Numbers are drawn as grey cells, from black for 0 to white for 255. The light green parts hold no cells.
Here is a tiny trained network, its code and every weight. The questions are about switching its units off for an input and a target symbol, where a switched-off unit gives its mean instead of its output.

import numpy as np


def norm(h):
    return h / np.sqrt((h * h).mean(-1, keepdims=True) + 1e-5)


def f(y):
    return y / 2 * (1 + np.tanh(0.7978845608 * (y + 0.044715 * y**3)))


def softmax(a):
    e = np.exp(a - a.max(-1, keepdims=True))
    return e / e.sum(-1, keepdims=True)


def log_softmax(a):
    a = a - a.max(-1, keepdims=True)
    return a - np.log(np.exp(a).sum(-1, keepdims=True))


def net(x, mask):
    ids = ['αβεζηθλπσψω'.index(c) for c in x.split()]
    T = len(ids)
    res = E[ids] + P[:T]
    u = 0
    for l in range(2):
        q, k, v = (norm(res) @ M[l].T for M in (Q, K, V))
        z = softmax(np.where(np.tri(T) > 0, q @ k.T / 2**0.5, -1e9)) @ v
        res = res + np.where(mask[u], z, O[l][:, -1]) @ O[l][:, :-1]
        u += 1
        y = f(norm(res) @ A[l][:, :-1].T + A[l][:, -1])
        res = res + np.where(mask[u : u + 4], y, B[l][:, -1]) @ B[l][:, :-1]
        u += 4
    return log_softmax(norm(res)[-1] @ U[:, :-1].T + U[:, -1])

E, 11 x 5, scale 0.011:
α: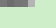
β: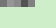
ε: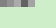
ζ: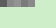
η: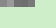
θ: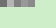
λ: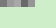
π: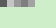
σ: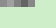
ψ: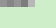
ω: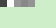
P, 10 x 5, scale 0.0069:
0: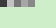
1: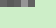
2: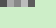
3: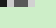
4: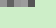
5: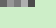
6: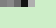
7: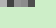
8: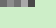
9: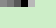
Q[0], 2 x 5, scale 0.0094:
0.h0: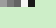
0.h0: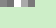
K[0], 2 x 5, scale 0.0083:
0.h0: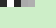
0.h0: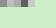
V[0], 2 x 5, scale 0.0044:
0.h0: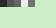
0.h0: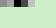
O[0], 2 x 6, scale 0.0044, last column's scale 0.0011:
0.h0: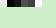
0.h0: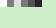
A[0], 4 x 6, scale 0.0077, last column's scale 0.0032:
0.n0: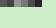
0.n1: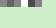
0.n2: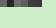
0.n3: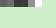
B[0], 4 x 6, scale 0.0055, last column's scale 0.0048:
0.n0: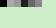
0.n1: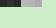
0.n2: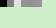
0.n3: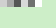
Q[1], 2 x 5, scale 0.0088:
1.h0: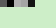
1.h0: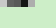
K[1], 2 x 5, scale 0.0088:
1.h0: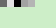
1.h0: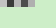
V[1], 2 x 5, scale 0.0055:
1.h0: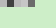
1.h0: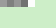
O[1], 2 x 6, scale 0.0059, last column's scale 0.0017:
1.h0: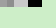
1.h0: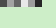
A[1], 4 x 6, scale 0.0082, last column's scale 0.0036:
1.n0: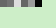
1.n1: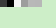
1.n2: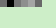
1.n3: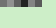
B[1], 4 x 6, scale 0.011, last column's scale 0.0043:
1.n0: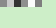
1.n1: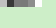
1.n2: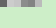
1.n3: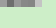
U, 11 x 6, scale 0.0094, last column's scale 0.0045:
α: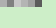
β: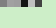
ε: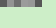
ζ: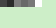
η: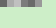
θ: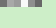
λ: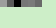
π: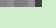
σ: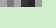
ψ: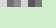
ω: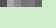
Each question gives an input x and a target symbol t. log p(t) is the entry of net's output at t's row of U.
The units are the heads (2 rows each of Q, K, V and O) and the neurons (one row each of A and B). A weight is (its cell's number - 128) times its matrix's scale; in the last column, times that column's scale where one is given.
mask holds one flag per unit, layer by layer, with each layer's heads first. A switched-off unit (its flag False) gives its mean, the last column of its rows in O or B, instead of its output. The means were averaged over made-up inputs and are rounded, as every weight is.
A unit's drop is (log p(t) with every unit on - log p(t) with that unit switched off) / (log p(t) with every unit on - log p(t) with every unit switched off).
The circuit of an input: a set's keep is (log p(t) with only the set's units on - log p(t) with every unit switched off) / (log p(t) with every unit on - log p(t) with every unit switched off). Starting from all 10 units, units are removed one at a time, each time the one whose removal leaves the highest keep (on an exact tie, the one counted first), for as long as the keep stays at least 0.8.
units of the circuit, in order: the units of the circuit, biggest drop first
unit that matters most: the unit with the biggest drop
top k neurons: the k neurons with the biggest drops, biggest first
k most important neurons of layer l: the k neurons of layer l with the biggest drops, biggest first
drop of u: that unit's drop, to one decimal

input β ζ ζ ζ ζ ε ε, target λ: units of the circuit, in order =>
[0.n3; 0.h0]
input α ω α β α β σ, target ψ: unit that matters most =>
1.h0
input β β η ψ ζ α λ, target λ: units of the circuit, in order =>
[0.n3; 0.h0]
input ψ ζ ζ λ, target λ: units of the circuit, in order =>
[0.h0; 0.n3]
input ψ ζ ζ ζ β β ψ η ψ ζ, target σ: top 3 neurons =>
[0.n2; 0.n3; 1.n2]
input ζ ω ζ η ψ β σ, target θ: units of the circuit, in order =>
[1.h0; 0.h0]
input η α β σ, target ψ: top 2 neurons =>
[0.n2; 0.n3]
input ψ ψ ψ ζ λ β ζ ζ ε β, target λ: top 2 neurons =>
[0.n3; 1.n2]
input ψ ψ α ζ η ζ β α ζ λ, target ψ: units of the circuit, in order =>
[1.h0; 0.n3]
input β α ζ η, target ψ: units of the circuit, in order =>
[0.h0; 1.h0]
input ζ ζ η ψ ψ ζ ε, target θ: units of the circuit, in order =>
[1.h0; 0.n3]
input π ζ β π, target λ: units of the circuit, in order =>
[0.h0; 1.n2]
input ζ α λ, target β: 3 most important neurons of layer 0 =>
[0.n3; 0.n2; 0.n1]
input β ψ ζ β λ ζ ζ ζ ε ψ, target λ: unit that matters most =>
0.n3
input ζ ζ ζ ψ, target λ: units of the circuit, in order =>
[0.h0; 0.n3]
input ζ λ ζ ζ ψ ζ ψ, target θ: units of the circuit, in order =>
[1.h0; 1.n1]
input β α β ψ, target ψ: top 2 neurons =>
[0.n2; 1.n2]
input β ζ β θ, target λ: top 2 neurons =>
[1.n2; 0.n0]
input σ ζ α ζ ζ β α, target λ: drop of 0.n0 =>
-0.1
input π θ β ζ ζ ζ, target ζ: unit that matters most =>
1.n1
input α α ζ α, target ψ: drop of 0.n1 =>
0.2
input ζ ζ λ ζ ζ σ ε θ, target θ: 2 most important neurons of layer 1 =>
[1.n2; 1.n3]
